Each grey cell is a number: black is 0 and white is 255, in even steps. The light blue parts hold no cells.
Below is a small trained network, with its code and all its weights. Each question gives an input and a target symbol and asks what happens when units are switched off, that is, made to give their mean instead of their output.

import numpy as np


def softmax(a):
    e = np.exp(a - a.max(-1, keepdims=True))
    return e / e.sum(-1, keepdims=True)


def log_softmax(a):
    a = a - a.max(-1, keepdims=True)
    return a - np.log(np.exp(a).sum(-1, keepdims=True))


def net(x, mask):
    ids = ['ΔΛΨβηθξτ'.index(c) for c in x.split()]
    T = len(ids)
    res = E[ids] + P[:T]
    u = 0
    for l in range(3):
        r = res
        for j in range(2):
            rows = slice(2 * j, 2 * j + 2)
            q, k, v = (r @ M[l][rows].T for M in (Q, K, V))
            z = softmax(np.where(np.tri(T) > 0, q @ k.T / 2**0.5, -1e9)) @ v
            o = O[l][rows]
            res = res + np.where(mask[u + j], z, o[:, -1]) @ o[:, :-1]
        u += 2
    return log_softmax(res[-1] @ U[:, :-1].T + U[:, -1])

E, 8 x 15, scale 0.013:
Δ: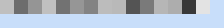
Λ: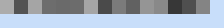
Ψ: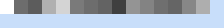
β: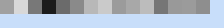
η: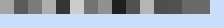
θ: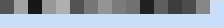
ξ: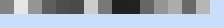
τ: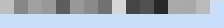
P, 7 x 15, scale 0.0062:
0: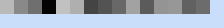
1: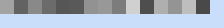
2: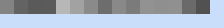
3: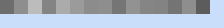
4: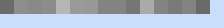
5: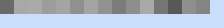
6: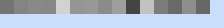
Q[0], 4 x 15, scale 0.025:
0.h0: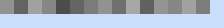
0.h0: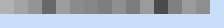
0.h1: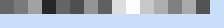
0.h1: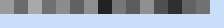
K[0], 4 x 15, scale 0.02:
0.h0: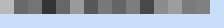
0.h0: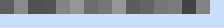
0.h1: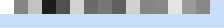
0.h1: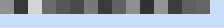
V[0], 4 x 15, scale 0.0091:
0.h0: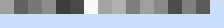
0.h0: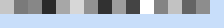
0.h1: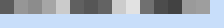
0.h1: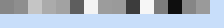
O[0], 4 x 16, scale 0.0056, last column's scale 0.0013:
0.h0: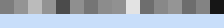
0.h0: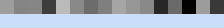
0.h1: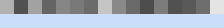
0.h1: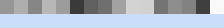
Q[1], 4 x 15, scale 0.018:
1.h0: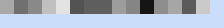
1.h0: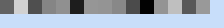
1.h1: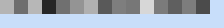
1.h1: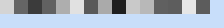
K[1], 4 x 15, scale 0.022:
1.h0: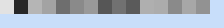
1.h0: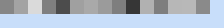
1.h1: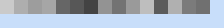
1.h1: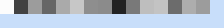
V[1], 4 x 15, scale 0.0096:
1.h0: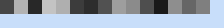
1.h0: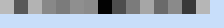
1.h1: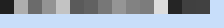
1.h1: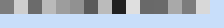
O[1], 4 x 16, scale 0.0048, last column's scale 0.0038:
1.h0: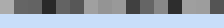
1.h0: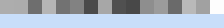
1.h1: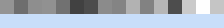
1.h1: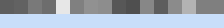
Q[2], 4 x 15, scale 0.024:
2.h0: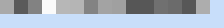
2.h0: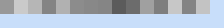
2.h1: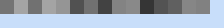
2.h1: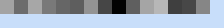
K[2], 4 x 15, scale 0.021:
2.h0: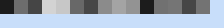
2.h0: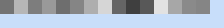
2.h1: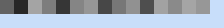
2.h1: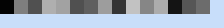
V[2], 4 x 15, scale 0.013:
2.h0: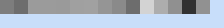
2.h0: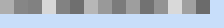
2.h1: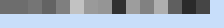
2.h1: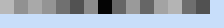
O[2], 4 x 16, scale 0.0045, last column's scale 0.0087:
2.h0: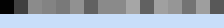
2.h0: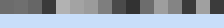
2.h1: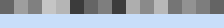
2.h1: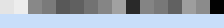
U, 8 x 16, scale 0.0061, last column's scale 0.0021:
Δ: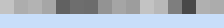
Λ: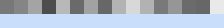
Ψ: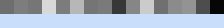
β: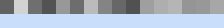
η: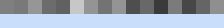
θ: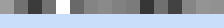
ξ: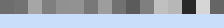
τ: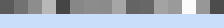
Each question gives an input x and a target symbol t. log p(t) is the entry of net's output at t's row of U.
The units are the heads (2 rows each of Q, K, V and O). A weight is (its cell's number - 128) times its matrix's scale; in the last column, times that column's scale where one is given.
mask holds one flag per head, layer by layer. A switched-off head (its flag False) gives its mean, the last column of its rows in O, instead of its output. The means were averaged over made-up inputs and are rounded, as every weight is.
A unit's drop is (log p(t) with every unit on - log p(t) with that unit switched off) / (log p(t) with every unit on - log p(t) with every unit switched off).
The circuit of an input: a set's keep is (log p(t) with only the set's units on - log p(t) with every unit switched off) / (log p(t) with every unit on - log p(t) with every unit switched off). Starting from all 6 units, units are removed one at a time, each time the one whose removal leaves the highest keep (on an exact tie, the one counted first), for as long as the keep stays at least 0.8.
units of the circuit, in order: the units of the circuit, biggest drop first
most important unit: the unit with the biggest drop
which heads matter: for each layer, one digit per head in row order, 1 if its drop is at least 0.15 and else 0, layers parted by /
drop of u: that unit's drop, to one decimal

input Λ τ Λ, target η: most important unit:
1.h1
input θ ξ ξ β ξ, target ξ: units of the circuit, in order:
(1.h0, 0.h1, 2.h0)
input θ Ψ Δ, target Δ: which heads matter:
00 / 11 / 11
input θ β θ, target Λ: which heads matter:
10 / 10 / 00
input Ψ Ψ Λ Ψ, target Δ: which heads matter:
11 / 00 / 01
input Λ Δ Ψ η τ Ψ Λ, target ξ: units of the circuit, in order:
(2.h0, 1.h0)
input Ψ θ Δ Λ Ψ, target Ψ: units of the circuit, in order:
(0.h0, 0.h1, 1.h0, 2.h1)
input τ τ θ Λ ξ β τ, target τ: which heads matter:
10 / 01 / 00
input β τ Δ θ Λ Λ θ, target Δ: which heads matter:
11 / 01 / 01
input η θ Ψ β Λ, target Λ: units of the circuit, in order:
(1.h0, 0.h1)
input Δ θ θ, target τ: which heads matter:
10 / 00 / 00
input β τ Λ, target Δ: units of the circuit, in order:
(0.h1, 2.h1, 1.h1)
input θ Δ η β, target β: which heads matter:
11 / 01 / 11
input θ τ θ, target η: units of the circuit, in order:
(2.h1)
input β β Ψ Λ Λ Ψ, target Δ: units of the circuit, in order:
(0.h1, 2.h1)
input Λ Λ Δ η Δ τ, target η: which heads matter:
00 / 00 / 01
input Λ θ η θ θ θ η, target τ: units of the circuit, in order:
(0.h0, 1.h0)
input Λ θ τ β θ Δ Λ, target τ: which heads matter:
10 / 10 / 10
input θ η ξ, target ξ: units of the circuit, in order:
(0.h1, 1.h0, 2.h0)
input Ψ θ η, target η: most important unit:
1.h0
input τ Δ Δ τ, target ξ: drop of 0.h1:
0.3
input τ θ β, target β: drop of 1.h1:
0.3
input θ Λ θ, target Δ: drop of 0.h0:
0.4
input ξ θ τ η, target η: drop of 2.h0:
-0.1
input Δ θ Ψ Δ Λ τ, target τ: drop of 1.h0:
-0.1
